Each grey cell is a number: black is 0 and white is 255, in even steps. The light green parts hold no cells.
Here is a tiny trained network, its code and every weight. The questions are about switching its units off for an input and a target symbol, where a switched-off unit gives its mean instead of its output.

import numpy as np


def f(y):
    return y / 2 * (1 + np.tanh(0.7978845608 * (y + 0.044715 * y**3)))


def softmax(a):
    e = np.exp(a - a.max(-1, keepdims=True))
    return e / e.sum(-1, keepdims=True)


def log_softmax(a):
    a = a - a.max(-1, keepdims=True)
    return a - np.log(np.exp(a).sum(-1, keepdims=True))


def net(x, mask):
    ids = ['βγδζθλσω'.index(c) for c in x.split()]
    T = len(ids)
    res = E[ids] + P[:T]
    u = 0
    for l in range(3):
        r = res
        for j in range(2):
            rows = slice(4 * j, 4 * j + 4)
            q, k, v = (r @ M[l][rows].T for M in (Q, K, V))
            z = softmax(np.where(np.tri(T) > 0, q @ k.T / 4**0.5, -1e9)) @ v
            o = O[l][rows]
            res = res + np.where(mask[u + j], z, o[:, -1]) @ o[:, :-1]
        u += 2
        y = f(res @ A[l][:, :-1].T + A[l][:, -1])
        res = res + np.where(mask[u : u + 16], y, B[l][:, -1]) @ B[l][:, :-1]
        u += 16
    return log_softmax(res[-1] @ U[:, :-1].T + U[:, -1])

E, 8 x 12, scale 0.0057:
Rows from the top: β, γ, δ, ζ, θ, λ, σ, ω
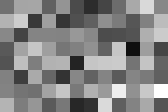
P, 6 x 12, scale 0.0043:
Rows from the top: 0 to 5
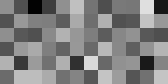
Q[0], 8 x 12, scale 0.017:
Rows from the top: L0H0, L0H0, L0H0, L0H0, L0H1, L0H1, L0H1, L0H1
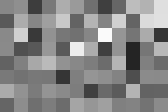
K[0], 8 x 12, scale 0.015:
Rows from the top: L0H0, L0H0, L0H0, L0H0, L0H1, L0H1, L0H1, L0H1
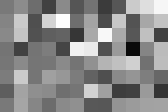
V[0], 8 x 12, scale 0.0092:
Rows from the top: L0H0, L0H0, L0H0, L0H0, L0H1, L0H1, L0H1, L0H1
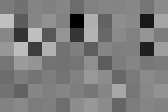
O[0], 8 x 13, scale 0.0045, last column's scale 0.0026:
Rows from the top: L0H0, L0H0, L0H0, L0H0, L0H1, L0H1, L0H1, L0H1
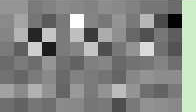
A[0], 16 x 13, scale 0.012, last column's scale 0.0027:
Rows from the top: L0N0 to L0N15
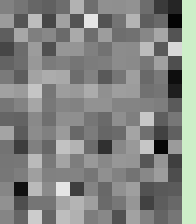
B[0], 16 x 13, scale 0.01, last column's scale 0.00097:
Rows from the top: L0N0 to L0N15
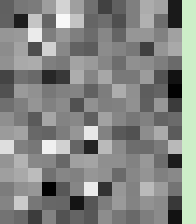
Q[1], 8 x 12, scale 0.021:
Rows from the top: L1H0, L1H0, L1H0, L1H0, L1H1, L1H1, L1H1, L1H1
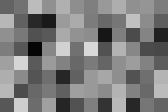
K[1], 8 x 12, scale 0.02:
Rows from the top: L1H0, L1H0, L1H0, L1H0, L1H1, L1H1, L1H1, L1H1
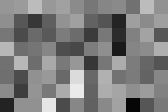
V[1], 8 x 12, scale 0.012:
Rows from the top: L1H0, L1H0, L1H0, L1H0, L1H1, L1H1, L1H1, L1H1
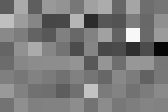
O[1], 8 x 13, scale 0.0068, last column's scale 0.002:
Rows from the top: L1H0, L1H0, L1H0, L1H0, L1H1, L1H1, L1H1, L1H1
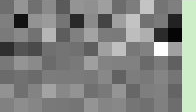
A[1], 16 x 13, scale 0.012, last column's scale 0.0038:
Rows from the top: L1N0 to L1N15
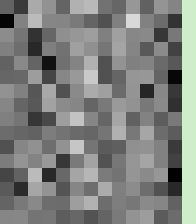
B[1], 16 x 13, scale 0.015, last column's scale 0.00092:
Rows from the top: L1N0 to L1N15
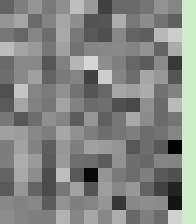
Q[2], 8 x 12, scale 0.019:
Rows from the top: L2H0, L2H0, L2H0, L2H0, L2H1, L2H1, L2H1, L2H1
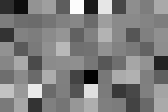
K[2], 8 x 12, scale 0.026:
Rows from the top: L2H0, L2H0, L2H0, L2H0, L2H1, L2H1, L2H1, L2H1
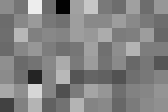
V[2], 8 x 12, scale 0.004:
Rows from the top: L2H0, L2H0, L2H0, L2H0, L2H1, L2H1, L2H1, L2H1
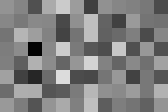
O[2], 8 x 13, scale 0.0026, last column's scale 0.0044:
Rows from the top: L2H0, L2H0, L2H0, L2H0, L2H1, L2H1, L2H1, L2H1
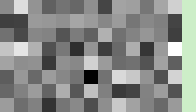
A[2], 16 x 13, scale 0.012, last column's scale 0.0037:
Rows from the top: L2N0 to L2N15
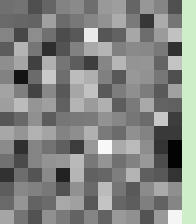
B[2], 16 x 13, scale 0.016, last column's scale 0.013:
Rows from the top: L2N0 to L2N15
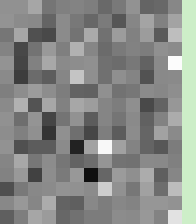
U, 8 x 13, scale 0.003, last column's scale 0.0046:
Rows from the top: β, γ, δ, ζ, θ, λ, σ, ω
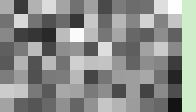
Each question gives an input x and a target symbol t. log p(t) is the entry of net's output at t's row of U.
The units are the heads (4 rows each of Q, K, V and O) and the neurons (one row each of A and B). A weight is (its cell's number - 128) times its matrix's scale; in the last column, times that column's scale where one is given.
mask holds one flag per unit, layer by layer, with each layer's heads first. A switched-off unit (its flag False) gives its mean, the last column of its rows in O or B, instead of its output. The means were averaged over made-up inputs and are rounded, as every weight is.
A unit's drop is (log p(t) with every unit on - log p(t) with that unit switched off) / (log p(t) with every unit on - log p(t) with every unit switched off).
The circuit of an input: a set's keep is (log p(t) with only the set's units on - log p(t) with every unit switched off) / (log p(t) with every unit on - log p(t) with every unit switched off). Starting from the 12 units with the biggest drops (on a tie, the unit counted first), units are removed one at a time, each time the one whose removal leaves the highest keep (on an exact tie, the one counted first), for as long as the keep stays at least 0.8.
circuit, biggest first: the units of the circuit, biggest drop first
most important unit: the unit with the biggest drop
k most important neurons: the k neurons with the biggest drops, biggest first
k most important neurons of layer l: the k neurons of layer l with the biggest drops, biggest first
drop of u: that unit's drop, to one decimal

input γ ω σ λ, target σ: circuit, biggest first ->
[L1H0; L2N9; L2N7]
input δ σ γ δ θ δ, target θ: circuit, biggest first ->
[L1H0; L2N7; L2N13]
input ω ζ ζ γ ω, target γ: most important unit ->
L0H0
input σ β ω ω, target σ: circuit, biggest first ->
[L1H0; L2N9; L2N7]
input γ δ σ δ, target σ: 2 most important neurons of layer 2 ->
[L2N9; L2N7]
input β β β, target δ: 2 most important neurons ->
[L0N13; L1N4]
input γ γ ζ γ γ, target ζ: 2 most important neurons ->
[L0N1; L1N12]
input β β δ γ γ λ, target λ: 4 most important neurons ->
[L2N12; L1N13; L1N0; L0N10]
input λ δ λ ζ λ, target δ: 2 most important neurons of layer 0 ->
[L0N13; L0N9]
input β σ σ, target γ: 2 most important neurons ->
[L0N13; L2N2]
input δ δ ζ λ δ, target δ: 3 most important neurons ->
[L0N13; L1N4; L2N3]
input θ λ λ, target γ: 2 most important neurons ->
[L0N13; L0N10]
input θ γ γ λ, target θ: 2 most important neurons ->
[L2N7; L2N13]
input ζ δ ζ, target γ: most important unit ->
L0N13
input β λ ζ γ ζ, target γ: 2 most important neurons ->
[L0N13; L2N2]
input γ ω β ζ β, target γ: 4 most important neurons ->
[L0N13; L2N2; L0N10; L2N4]
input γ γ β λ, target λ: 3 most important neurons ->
[L2N12; L1N13; L1N0]
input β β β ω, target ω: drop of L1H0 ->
0.1
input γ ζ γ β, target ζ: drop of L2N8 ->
0.1
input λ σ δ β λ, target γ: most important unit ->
L0H0
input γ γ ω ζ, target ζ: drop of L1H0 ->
0.9
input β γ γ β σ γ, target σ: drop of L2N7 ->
0.2
